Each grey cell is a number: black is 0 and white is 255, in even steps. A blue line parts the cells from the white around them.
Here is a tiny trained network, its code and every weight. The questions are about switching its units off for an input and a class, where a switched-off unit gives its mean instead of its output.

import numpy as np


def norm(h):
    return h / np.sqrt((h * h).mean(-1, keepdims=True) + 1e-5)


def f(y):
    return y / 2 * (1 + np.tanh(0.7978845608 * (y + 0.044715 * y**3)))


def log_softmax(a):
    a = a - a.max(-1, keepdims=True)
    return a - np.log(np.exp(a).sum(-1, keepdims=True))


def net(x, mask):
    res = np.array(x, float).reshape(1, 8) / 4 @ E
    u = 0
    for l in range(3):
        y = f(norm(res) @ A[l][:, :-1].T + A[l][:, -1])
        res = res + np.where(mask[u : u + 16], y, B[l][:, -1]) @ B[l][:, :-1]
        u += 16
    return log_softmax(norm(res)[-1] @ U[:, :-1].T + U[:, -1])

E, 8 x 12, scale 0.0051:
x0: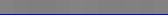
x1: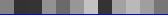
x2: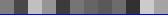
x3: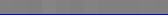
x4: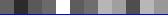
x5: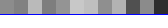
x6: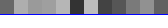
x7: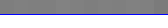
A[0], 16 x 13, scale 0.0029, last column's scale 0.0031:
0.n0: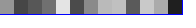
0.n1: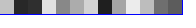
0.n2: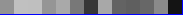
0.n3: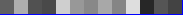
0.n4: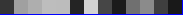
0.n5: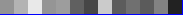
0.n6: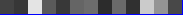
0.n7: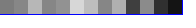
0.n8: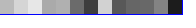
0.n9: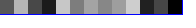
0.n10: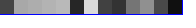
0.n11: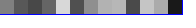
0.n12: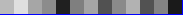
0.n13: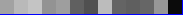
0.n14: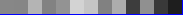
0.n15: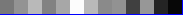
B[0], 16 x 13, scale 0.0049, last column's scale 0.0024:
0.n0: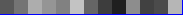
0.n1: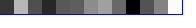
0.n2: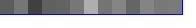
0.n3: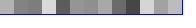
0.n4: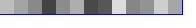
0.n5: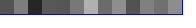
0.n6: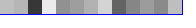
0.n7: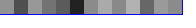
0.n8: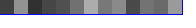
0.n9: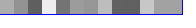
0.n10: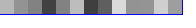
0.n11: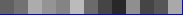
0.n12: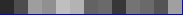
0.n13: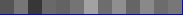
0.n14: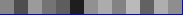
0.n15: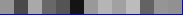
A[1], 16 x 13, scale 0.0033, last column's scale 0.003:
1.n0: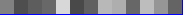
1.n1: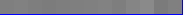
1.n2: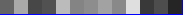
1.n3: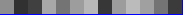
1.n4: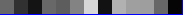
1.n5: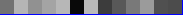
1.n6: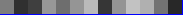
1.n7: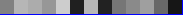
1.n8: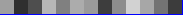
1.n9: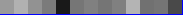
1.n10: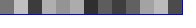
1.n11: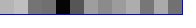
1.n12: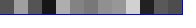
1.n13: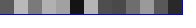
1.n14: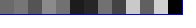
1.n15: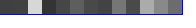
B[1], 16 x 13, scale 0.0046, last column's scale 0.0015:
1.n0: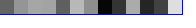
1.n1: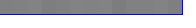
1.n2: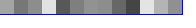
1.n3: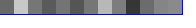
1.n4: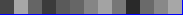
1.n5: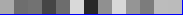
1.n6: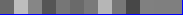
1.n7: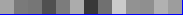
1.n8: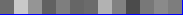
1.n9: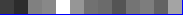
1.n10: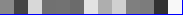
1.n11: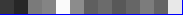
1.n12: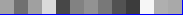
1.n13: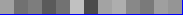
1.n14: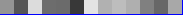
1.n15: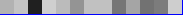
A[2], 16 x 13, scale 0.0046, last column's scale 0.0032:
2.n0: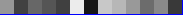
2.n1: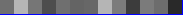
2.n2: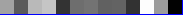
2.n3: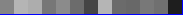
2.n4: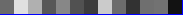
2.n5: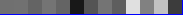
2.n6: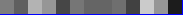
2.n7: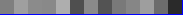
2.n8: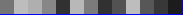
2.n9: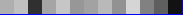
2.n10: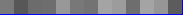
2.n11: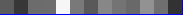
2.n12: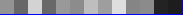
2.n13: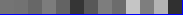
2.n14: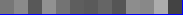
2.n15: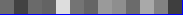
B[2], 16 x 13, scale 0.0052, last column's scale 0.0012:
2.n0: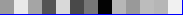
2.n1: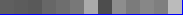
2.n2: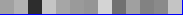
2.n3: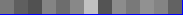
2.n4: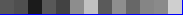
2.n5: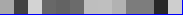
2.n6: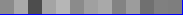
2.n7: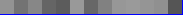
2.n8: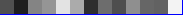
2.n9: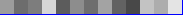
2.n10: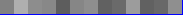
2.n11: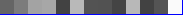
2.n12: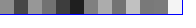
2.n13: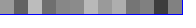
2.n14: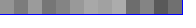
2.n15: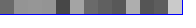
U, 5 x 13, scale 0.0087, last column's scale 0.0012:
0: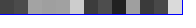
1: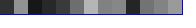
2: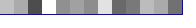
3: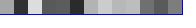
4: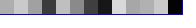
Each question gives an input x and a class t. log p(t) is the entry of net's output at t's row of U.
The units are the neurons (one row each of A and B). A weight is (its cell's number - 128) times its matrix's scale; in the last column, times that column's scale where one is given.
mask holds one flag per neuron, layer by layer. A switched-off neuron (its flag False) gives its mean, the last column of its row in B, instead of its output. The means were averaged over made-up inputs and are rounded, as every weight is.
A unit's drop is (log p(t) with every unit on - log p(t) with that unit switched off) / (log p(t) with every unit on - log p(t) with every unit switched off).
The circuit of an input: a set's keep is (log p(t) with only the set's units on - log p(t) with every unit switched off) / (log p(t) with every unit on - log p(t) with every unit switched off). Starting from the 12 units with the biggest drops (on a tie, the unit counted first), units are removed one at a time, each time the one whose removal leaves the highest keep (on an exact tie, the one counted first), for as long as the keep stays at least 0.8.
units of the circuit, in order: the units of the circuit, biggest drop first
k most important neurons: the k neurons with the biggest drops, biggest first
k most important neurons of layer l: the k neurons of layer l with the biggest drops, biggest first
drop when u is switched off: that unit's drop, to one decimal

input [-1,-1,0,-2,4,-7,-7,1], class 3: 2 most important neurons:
(2.n5 1.n14)
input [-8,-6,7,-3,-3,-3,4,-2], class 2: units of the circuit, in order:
(2.n2)
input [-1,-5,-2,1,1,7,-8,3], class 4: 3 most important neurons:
(2.n0 1.n10 1.n14)
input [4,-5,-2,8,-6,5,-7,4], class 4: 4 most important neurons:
(2.n0 1.n0 0.n0 0.n11)
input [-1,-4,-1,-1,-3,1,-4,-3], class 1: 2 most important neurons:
(1.n0 0.n8)
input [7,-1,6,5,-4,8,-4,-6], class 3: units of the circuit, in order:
(0.n15 2.n12)
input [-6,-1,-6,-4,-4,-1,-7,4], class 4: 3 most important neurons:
(2.n0 0.n6 1.n15)
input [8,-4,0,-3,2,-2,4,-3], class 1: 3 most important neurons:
(0.n8 0.n5 2.n0)
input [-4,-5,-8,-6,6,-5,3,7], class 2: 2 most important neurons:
(2.n9 1.n11)
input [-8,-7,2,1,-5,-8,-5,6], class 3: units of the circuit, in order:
(2.n5 1.n14)
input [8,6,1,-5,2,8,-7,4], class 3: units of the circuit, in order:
(2.n12 0.n15)
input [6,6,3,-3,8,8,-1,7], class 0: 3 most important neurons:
(2.n11 1.n10 0.n0)
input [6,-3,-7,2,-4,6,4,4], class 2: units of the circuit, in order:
(2.n9 0.n9)
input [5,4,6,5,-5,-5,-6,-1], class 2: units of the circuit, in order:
(2.n2 0.n6)
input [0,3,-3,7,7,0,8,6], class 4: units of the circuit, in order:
(0.n4)
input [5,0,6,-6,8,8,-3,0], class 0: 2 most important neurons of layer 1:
(1.n10 1.n14)
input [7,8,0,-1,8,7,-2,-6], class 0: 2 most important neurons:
(2.n11 0.n0)
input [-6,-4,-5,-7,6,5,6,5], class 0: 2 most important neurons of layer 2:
(2.n11 2.n0)
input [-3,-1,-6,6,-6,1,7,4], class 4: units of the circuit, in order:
(0.n4 0.n10)
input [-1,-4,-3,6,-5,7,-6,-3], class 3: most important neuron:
(2.n12)
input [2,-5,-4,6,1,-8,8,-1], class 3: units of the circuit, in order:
(2.n5 1.n14)
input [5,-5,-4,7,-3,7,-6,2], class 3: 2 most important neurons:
(0.n1 2.n12)
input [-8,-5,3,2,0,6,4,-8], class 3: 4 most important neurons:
(0.n1 2.n12 0.n15 1.n4)
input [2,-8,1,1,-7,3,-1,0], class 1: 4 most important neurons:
(2.n4 0.n8 1.n0 0.n0)
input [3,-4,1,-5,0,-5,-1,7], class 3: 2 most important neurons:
(0.n1 2.n5)
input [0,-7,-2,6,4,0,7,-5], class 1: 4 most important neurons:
(0.n8 2.n4 2.n0 0.n5)
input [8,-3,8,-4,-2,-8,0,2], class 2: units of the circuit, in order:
(2.n2)
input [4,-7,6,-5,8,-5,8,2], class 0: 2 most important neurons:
(2.n11 0.n1)
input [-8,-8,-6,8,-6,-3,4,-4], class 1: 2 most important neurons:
(2.n4 1.n0)
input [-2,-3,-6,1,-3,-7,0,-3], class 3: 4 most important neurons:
(2.n5 0.n6 1.n14 1.n15)
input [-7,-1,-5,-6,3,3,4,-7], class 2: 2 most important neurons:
(0.n9 2.n9)
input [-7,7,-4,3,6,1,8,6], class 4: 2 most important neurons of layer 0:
(0.n4 0.n10)
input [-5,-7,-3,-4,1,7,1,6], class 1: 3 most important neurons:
(2.n4 0.n8 1.n10)
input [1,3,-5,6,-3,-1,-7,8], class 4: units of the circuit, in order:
(2.n0)
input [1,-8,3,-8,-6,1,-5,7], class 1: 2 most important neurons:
(2.n4 1.n0)
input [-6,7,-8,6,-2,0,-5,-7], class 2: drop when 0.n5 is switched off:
0.3
